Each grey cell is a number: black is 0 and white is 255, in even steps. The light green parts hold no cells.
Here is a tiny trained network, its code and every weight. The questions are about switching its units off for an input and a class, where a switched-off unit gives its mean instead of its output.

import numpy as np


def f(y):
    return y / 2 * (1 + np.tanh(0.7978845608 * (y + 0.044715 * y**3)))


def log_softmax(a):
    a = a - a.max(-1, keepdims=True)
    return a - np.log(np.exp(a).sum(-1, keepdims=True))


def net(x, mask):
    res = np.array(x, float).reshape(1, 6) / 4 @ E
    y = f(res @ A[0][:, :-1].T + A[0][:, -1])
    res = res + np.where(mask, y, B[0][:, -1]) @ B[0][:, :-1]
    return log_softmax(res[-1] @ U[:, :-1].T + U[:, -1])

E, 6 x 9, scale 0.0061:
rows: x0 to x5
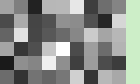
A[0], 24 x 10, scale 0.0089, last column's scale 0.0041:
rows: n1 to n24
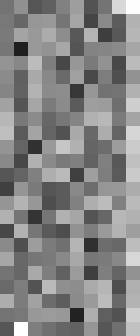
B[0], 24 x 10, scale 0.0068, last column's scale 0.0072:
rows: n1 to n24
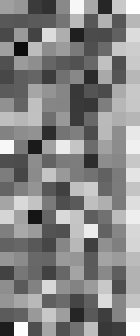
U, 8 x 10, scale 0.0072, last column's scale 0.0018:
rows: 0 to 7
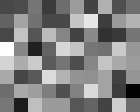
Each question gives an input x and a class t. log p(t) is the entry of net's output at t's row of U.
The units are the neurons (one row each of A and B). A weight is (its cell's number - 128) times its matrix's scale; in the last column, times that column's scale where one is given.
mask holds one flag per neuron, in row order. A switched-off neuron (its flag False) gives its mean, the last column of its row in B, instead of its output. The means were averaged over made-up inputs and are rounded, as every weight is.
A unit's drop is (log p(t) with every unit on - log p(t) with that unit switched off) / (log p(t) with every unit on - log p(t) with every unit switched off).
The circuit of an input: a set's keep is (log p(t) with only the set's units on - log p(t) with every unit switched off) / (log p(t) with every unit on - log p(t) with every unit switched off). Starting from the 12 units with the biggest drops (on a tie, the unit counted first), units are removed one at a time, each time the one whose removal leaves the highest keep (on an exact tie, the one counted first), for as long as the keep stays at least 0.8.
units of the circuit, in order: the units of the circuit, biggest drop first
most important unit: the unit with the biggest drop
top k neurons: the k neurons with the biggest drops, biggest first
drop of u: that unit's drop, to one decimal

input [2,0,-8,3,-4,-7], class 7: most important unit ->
n1
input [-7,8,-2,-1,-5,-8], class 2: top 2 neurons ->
[n24, n3]
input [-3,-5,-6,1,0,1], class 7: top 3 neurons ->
[n4, n8, n7]
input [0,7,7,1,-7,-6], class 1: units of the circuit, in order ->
[n24, n17]
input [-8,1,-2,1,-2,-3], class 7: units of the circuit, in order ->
[n7, n23]
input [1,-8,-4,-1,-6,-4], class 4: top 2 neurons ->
[n9, n22]
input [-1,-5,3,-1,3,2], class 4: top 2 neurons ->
[n24, n22]
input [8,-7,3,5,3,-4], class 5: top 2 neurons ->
[n21, n1]
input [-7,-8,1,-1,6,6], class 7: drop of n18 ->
0.0
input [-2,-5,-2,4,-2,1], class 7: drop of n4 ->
0.1
